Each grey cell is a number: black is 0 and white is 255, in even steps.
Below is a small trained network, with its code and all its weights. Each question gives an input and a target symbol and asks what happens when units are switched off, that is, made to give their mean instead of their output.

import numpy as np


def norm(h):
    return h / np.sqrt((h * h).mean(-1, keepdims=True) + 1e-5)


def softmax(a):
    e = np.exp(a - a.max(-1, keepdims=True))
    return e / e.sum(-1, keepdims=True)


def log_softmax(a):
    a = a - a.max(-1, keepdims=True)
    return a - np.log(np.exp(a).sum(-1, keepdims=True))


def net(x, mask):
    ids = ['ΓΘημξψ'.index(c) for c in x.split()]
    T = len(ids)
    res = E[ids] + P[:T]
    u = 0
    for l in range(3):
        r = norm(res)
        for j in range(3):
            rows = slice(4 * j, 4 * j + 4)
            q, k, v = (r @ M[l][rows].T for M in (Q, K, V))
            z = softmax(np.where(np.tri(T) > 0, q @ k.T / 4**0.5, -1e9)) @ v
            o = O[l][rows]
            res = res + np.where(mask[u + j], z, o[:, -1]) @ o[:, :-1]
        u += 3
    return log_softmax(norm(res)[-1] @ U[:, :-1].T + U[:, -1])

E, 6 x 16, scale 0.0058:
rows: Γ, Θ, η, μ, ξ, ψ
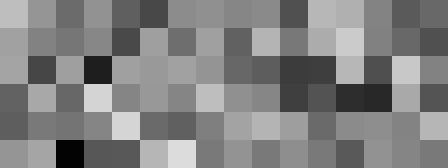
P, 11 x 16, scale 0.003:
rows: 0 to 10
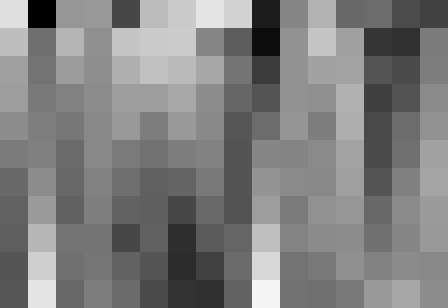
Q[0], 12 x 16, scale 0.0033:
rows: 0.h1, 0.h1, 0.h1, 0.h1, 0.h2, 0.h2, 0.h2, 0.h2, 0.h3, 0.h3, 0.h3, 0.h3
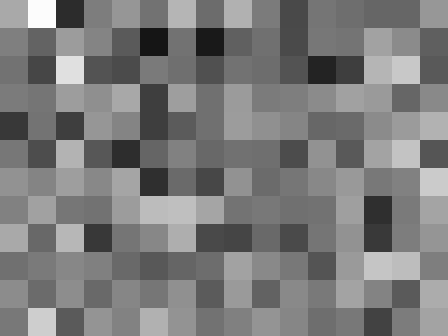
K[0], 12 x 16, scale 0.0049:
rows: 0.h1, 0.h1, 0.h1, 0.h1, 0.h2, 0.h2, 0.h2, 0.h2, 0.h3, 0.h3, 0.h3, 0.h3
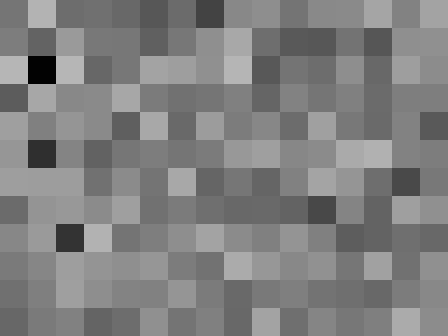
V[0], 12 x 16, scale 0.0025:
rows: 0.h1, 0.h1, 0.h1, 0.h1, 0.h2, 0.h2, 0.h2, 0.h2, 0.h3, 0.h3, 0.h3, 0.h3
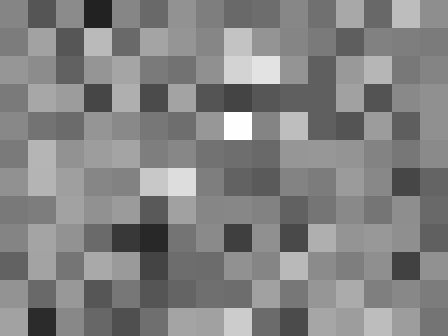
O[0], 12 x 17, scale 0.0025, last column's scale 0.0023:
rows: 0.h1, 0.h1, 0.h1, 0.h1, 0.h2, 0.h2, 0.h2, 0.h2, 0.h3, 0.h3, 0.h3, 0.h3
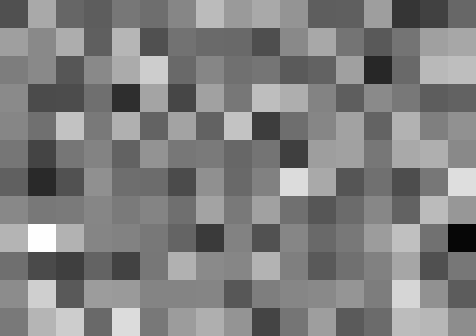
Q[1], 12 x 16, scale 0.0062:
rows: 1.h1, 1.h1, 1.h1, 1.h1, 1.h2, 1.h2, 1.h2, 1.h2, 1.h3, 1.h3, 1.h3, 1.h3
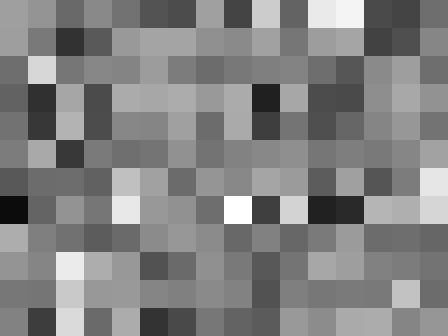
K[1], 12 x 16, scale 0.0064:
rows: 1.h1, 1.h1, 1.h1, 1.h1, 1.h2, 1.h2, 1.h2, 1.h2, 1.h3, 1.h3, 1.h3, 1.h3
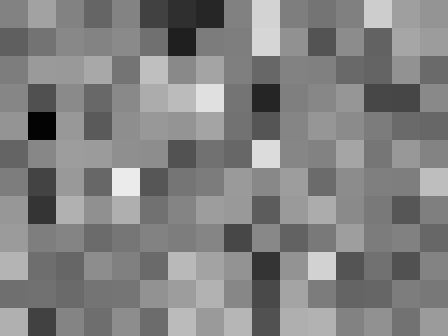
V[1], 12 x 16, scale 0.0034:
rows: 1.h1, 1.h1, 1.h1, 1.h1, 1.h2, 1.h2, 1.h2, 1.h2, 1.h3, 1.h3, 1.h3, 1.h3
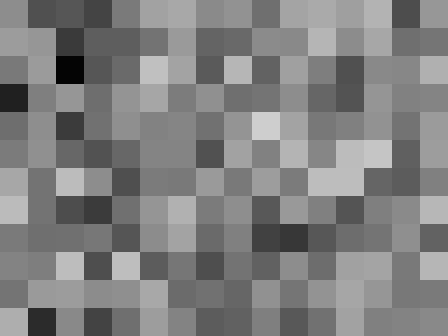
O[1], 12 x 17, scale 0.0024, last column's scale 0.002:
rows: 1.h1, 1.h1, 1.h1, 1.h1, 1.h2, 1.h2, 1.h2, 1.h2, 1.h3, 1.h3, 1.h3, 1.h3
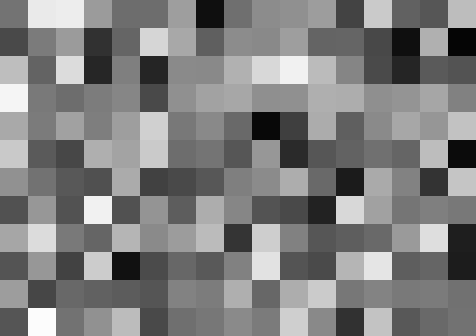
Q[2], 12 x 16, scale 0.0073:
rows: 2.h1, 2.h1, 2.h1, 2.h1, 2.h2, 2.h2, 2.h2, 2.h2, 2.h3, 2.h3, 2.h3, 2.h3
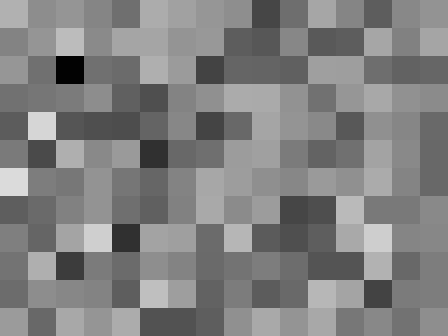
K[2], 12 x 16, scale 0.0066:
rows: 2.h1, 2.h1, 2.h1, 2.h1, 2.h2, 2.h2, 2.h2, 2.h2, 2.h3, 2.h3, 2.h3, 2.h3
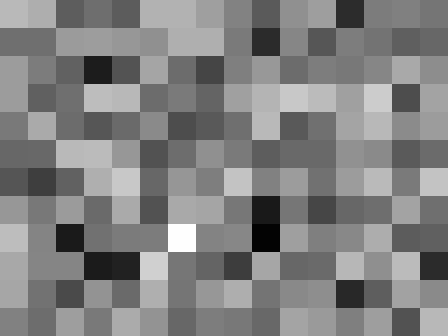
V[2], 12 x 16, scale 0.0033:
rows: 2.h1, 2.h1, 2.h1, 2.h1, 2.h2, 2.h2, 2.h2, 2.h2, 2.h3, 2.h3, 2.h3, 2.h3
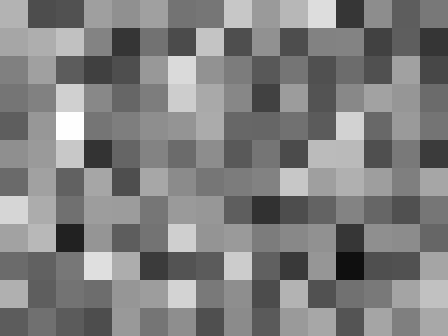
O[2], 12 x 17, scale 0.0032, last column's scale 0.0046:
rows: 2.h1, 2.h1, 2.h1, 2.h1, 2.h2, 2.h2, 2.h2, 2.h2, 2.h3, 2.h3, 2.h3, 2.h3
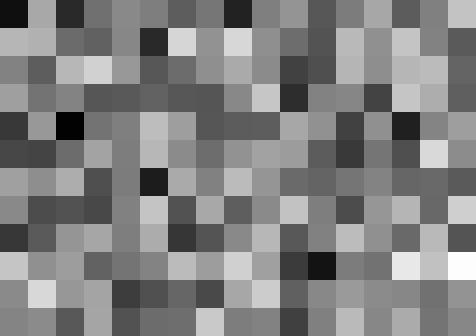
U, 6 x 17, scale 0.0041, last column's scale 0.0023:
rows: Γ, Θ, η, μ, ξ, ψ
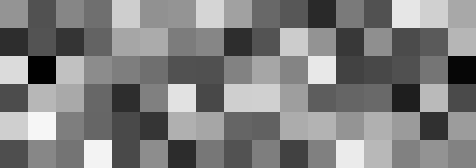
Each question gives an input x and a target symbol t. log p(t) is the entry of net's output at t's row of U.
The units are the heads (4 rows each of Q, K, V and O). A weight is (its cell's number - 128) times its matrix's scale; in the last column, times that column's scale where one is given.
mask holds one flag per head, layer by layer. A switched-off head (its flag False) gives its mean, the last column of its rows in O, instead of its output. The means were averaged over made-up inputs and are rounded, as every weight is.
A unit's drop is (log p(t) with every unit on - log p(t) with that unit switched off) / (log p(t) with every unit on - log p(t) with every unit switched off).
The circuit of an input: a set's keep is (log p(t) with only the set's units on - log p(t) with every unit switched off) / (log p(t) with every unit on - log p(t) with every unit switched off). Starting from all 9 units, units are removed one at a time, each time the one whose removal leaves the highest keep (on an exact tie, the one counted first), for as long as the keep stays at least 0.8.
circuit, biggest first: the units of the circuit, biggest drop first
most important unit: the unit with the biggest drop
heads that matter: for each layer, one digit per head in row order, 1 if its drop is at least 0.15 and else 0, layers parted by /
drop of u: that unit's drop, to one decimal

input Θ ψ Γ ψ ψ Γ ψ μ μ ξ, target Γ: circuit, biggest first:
1.h2, 2.h3
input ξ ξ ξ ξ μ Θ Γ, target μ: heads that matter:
001 / 100 / 000
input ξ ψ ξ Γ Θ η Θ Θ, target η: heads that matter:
000 / 111 / 111
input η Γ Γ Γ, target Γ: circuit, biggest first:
2.h1
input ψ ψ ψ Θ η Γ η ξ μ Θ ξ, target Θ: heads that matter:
000 / 001 / 100
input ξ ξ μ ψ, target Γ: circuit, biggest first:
2.h1, 2.h2
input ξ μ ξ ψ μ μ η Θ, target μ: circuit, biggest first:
1.h1, 2.h2, 1.h2, 2.h1
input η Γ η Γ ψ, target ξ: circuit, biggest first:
2.h2, 2.h3
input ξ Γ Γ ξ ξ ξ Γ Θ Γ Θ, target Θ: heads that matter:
000 / 110 / 001
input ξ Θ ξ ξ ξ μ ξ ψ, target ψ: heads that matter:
000 / 000 / 001
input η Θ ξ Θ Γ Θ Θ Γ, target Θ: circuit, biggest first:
1.h1, 2.h3
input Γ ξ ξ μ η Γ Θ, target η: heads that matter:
001 / 111 / 111
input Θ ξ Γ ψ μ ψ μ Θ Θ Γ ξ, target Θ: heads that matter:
000 / 000 / 100
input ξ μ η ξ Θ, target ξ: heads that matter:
000 / 000 / 010
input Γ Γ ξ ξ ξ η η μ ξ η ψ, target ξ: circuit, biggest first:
2.h2
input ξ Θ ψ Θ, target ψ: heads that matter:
000 / 000 / 000
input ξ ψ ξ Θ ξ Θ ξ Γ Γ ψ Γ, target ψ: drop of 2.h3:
0.2
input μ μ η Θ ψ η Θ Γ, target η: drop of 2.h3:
0.5
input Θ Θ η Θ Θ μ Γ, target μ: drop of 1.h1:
0.4
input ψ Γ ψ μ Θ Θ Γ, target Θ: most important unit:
2.h3
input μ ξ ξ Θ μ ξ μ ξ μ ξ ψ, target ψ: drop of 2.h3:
0.4
